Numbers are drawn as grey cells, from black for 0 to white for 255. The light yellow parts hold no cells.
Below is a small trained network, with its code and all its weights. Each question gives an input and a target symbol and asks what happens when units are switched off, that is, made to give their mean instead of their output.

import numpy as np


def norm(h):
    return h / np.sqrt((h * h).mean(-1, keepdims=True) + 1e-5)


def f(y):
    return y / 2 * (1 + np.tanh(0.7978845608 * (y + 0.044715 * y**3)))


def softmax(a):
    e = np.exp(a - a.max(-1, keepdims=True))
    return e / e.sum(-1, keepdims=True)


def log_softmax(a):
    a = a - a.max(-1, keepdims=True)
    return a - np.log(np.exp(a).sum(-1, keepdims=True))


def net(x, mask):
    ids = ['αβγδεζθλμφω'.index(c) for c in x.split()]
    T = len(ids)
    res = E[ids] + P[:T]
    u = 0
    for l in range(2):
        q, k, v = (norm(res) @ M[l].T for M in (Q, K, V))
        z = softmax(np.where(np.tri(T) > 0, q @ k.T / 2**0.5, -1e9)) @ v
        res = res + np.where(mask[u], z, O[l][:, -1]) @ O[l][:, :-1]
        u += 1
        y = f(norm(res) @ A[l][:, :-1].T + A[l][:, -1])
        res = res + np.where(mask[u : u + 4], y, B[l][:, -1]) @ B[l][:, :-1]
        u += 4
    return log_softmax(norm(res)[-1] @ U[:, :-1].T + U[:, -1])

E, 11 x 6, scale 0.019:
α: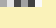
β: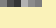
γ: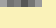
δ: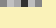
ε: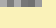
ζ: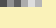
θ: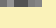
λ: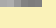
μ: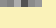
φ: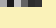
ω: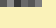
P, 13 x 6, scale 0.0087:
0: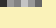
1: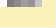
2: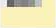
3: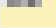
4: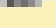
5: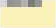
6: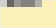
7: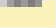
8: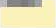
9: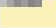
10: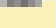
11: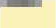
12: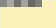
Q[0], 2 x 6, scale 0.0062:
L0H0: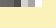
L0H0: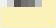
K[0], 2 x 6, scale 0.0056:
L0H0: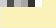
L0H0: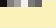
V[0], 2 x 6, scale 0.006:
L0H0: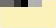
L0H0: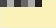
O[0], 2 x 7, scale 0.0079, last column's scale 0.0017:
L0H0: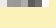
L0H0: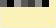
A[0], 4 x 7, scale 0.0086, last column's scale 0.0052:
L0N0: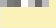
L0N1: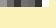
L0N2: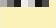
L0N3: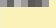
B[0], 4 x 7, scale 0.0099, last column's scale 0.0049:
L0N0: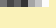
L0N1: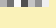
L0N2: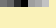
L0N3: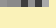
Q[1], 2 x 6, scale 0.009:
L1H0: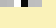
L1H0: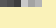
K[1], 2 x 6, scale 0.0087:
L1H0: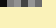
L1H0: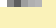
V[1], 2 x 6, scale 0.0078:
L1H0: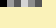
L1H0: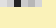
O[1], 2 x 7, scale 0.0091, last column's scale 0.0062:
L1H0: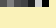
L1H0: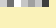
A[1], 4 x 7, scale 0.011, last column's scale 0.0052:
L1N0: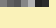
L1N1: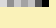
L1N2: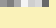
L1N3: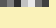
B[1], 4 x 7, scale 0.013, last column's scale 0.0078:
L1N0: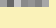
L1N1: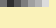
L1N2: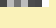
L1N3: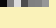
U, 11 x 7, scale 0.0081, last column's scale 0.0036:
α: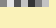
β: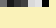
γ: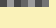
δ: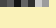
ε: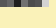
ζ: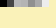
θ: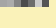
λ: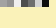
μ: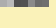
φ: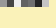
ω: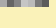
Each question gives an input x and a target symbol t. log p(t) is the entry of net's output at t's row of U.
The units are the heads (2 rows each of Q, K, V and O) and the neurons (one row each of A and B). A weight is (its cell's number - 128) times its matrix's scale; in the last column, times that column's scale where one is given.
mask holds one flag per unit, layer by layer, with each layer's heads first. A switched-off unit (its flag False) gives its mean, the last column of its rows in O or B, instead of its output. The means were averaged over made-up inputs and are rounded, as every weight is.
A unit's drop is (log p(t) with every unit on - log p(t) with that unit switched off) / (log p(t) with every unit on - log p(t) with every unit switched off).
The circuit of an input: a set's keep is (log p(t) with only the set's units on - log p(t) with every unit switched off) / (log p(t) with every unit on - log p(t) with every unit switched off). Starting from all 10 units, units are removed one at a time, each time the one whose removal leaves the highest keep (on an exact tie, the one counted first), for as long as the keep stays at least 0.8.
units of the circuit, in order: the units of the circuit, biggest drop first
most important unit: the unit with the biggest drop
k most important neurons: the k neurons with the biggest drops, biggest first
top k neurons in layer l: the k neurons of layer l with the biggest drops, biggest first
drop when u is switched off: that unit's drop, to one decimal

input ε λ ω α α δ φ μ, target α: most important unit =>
L0H0
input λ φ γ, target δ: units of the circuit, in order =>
(L0H0; L1H0; L0N1)
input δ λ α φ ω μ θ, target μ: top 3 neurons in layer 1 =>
(L1N1; L1N2; L1N3)
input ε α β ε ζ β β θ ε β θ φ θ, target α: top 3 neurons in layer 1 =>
(L1N2; L1N3; L1N0)
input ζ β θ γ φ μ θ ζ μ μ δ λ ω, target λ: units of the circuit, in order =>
(L0N1; L1H0)
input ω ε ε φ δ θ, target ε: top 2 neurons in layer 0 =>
(L0N0; L0N2)
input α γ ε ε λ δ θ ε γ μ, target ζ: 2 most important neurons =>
(L1N1; L1N2)
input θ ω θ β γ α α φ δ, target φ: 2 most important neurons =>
(L1N0; L0N1)
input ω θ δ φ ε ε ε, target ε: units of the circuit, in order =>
(L1H0; L0H0)
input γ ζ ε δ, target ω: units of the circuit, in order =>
(L1H0; L1N1; L0H0; L1N2)
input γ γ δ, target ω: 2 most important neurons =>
(L1N1; L1N2)
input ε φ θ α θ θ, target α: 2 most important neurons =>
(L1N2; L0N1)
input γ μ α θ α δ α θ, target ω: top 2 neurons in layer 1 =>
(L1N1; L1N2)
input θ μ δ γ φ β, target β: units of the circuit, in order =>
(L0N0)
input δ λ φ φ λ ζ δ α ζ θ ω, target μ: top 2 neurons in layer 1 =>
(L1N1; L1N2)
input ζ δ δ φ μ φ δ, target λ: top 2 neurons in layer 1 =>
(L1N2; L1N1)
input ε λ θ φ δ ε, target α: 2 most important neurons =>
(L1N2; L0N1)
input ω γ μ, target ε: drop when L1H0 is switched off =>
0.7
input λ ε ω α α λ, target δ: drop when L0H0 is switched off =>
0.6
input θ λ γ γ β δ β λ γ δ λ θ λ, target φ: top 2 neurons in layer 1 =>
(L1N0; L1N2)
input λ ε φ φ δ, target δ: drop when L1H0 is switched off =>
0.9
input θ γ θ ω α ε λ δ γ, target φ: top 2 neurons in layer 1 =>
(L1N0; L1N1)
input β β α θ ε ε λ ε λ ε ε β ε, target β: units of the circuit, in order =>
(L1N1)
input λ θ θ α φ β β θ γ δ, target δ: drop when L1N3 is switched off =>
0.0
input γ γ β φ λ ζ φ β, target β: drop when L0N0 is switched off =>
0.1
